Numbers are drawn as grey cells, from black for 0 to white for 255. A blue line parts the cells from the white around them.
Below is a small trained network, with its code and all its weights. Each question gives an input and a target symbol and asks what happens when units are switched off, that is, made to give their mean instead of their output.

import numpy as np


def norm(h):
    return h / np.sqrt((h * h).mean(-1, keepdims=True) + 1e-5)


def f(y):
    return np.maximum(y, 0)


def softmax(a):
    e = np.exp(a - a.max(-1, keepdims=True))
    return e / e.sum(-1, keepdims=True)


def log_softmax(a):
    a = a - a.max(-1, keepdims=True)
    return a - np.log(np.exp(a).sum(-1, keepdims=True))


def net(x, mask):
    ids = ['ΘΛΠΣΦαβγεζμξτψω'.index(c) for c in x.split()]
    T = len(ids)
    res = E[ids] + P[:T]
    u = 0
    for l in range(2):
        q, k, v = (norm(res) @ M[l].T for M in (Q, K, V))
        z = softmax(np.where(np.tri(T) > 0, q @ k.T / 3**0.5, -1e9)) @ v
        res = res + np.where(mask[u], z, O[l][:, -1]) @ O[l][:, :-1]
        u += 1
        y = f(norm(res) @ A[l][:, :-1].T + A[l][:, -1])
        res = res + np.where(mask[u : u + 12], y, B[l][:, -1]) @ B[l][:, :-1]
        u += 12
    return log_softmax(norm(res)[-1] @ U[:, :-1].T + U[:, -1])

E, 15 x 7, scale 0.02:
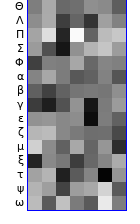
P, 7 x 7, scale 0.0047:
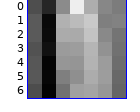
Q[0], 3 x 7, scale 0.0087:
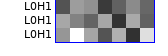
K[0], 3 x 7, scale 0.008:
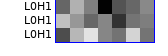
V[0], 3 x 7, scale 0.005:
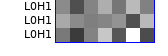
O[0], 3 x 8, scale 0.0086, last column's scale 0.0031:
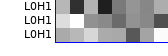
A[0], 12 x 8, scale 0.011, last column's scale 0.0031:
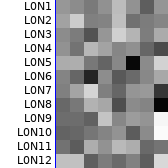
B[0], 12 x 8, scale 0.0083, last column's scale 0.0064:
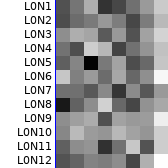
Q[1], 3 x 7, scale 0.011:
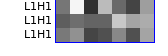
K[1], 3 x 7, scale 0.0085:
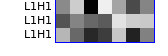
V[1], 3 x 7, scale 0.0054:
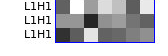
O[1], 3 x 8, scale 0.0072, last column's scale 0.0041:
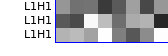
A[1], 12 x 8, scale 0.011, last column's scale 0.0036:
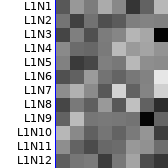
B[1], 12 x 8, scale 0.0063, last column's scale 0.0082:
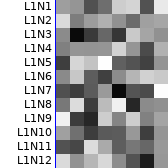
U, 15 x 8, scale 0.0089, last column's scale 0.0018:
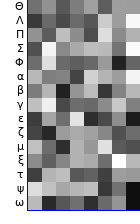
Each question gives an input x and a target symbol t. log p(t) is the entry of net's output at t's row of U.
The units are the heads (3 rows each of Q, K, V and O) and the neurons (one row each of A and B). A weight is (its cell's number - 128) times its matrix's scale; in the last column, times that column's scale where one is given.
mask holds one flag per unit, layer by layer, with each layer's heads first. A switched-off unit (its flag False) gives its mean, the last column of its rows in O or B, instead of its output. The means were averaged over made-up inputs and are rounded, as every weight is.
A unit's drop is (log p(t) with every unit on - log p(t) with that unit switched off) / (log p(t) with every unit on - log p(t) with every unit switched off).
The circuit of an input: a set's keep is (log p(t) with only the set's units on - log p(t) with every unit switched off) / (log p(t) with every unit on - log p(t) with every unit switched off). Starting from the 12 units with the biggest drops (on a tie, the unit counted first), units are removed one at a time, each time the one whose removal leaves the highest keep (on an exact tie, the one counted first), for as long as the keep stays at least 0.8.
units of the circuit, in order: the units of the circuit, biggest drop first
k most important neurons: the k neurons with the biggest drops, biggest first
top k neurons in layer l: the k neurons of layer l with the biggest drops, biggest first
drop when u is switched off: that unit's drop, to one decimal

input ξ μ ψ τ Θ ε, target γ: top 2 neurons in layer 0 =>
L0N6, L0N5
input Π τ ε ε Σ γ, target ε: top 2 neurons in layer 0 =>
L0N3, L0N12
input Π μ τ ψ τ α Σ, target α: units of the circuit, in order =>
L0N3, L0N9, L1H1
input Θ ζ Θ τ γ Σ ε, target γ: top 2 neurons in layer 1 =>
L1N7, L1N6
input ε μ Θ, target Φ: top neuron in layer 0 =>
L0N1
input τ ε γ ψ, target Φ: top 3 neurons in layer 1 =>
L1N7, L1N12, L1N4
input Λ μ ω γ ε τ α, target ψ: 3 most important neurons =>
L1N12, L0N5, L1N2
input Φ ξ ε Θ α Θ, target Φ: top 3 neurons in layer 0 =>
L0N3, L0N1, L0N11
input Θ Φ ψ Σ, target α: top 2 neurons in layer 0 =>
L0N3, L0N12
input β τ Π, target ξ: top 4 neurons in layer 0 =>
L0N5, L0N12, L0N11, L0N2
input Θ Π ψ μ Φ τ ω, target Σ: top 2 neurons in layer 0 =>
L0N6, L0N8
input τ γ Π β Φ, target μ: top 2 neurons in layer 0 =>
L0N12, L0N9
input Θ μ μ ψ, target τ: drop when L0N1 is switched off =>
0.1
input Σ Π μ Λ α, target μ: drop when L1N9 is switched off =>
0.2
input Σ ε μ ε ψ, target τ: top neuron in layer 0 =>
L0N1
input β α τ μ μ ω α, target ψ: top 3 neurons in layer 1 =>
L1N12, L1N2, L1N7
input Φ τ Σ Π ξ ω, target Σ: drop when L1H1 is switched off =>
0.2
